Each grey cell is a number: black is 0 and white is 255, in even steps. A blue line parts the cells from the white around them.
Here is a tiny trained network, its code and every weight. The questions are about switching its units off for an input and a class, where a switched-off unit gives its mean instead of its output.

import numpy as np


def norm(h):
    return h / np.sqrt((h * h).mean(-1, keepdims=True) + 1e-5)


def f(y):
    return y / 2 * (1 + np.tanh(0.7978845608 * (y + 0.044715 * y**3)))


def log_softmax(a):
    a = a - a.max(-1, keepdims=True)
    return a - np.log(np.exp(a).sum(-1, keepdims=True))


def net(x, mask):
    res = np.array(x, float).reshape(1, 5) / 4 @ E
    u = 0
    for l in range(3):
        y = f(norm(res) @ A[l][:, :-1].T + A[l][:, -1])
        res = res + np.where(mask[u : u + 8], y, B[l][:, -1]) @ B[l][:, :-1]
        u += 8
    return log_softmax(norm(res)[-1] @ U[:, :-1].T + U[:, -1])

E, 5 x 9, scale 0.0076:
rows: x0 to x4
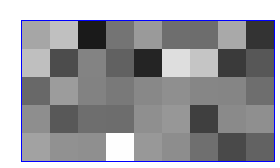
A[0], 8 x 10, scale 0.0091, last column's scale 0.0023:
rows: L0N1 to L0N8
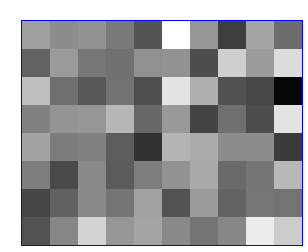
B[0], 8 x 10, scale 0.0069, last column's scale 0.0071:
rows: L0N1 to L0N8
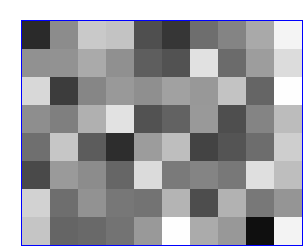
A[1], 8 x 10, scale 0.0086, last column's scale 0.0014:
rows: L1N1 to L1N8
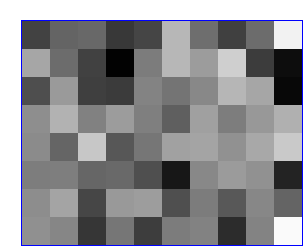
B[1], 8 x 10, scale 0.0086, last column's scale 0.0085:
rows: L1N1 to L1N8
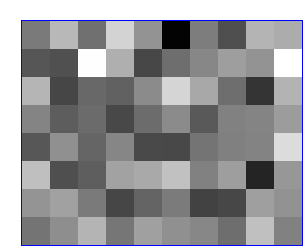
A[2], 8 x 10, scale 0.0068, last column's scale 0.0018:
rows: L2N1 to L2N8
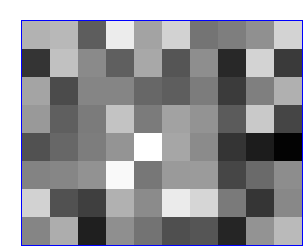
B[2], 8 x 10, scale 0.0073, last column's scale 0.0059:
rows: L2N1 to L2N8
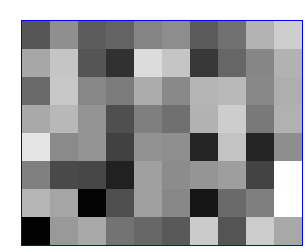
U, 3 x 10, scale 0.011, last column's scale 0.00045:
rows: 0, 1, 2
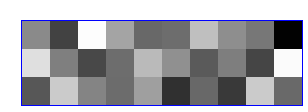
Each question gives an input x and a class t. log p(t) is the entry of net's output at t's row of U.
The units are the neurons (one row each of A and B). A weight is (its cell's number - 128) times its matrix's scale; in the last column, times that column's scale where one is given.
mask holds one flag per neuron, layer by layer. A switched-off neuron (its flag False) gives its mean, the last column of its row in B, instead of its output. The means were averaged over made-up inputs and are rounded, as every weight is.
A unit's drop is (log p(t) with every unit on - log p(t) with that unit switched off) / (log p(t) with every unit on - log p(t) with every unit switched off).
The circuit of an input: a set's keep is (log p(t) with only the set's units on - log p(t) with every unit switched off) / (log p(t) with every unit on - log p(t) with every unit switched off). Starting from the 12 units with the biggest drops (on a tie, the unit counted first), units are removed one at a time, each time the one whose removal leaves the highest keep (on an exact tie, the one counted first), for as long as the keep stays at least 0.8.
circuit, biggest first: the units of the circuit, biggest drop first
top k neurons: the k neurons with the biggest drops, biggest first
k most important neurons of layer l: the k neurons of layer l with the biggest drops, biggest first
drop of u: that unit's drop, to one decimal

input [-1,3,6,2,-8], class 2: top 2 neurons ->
[L1N1, L0N8]
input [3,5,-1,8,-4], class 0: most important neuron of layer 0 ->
[L0N3]
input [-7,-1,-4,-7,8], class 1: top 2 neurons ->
[L0N8, L1N2]
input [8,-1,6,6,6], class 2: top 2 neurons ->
[L0N8, L2N8]
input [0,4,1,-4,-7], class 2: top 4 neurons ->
[L0N5, L1N1, L0N8, L0N6]
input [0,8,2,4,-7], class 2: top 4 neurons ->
[L1N1, L0N8, L0N1, L0N5]
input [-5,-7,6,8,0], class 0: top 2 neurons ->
[L0N8, L1N2]
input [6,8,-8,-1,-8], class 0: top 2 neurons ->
[L1N2, L0N3]
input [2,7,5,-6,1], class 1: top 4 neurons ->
[L0N3, L1N2, L0N1, L2N7]
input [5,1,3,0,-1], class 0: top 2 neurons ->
[L1N2, L0N1]
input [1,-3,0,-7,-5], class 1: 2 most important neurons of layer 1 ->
[L1N6, L1N3]
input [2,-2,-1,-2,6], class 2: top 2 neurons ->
[L0N8, L0N3]
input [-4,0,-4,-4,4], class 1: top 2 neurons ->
[L0N8, L1N2]
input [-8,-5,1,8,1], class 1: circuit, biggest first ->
[L0N8]
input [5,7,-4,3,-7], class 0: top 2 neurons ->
[L1N2, L0N3]
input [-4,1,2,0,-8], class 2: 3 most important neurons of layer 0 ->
[L0N3, L0N6, L0N5]
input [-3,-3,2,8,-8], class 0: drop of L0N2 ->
0.0
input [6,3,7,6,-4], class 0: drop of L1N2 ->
1.5
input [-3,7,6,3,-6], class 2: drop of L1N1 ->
0.1
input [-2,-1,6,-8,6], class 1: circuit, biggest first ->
[L1N2]
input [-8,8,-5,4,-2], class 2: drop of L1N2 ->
0.1
